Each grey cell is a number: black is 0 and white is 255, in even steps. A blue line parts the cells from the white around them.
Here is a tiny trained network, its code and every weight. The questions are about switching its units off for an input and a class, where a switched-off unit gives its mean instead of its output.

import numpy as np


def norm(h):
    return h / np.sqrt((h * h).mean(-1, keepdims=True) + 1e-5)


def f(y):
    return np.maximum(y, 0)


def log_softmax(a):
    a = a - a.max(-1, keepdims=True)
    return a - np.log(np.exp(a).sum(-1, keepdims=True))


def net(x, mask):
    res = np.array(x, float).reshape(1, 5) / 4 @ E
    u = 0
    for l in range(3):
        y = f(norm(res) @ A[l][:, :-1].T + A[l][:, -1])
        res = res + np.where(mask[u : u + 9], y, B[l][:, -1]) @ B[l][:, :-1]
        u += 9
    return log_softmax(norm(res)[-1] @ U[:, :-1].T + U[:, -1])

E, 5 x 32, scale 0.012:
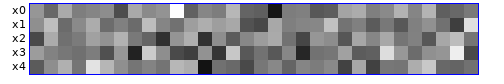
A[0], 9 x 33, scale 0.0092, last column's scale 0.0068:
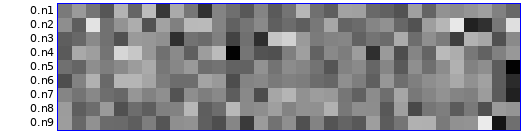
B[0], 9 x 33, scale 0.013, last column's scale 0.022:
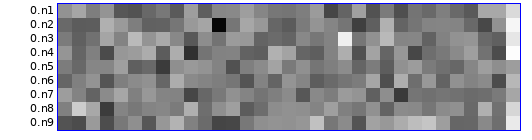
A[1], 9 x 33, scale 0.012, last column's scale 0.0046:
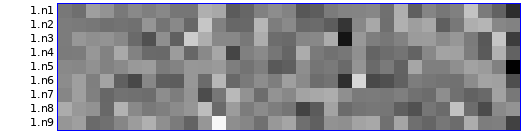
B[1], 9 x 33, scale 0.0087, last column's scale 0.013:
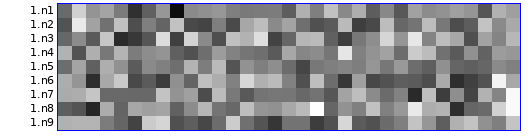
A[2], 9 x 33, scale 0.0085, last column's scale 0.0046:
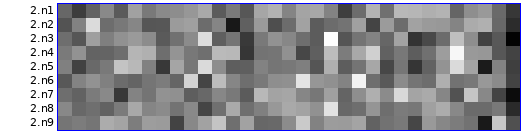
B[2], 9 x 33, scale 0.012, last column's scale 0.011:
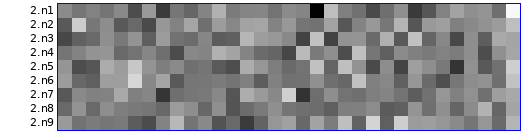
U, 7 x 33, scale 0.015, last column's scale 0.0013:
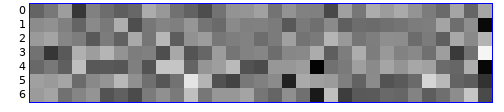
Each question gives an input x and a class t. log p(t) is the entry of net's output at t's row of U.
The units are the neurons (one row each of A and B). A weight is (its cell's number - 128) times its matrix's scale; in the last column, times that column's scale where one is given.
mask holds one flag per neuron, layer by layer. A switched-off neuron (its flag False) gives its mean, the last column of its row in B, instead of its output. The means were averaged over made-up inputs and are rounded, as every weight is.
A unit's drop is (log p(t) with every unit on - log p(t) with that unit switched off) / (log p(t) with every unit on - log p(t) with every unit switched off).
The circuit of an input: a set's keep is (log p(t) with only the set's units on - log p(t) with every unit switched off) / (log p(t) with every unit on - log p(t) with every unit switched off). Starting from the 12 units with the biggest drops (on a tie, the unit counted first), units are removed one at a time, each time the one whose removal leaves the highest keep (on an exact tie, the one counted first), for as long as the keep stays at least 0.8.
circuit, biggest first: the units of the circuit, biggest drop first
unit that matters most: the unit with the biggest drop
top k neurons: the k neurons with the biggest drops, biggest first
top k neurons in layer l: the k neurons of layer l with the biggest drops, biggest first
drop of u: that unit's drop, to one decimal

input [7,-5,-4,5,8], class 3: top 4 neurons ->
[0.n2; 0.n8; 0.n1; 1.n7]
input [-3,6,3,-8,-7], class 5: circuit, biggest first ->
[0.n2]
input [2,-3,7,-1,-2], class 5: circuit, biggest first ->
[0.n2; 0.n9]
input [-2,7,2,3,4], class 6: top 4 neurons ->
[0.n1; 0.n3; 1.n6; 0.n9]
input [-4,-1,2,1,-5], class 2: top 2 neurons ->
[0.n4; 0.n2]
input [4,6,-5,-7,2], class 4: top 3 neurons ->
[0.n3; 1.n3; 0.n2]
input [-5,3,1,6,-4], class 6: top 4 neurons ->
[0.n1; 0.n3; 1.n6; 0.n4]
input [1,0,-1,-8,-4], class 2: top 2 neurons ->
[0.n8; 1.n7]
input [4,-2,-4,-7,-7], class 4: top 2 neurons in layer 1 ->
[1.n3; 1.n8]
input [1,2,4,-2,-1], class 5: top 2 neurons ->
[0.n2; 1.n9]
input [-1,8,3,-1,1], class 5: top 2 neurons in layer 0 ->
[0.n4; 0.n2]
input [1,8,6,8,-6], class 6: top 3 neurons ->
[0.n1; 0.n3; 0.n4]
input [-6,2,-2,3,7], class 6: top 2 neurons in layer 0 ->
[0.n1; 0.n3]
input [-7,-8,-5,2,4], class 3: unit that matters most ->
0.n3
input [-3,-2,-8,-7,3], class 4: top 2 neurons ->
[0.n2; 0.n4]
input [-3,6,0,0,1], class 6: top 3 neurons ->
[0.n1; 0.n3; 1.n6]
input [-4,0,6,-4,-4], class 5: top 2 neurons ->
[0.n2; 0.n9]
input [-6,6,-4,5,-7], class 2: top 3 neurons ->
[0.n8; 1.n7; 2.n1]
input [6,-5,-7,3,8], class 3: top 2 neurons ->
[0.n2; 0.n1]
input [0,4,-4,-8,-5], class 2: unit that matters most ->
1.n7
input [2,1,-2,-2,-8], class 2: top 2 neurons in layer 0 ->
[0.n4; 0.n3]
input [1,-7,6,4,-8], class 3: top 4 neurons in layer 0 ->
[0.n3; 0.n8; 0.n6; 0.n7]
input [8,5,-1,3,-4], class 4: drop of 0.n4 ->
0.9
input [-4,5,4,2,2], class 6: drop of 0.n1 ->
1.5
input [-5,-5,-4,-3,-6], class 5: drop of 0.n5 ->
0.0
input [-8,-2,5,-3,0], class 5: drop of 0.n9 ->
0.1
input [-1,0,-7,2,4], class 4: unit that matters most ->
0.n4
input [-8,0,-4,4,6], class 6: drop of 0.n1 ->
0.8
